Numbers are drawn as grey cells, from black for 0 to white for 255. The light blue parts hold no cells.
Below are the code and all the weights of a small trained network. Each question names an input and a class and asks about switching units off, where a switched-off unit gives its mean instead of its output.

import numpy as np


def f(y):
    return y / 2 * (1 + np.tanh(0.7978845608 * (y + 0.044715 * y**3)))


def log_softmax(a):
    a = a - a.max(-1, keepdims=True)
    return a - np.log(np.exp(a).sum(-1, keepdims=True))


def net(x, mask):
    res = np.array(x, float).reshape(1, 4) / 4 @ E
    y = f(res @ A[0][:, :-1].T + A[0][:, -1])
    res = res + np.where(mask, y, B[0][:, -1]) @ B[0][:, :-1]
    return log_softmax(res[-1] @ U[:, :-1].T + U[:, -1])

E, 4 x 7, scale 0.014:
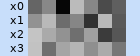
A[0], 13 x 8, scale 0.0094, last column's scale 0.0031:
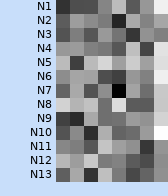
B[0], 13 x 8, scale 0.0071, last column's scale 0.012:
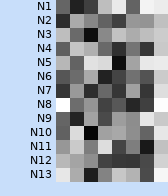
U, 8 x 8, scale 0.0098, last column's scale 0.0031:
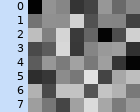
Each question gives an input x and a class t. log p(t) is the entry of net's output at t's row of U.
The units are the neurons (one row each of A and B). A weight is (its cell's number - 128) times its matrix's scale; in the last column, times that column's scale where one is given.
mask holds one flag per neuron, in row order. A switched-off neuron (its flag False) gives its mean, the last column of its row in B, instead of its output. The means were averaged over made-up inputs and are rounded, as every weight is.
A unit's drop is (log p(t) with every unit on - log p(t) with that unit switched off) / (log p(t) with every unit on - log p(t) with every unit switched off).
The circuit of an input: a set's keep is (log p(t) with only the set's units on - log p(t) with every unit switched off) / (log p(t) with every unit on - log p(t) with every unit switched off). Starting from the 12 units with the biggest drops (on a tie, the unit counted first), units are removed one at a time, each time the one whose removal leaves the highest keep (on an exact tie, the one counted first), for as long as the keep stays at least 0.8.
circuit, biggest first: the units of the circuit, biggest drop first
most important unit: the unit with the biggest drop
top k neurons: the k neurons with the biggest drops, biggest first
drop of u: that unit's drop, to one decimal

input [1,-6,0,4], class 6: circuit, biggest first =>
(N5)
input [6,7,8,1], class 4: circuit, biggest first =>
(N7, N11)
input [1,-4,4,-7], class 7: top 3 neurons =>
(N3, N9, N6)
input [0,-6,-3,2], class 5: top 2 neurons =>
(N1, N11)
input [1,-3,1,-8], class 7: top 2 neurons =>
(N3, N6)
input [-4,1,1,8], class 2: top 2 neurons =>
(N8, N12)
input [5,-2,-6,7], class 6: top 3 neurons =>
(N5, N7, N3)
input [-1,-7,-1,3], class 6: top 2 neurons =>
(N5, N10)
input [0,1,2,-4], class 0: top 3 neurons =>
(N8, N1, N13)
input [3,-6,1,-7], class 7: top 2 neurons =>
(N3, N13)
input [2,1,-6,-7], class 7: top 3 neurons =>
(N1, N3, N10)
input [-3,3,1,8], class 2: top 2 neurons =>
(N12, N8)
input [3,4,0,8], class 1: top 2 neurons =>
(N5, N11)
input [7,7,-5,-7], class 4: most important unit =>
N7
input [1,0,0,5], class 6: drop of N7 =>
0.1
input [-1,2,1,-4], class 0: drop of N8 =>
0.3
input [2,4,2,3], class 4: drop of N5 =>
0.2
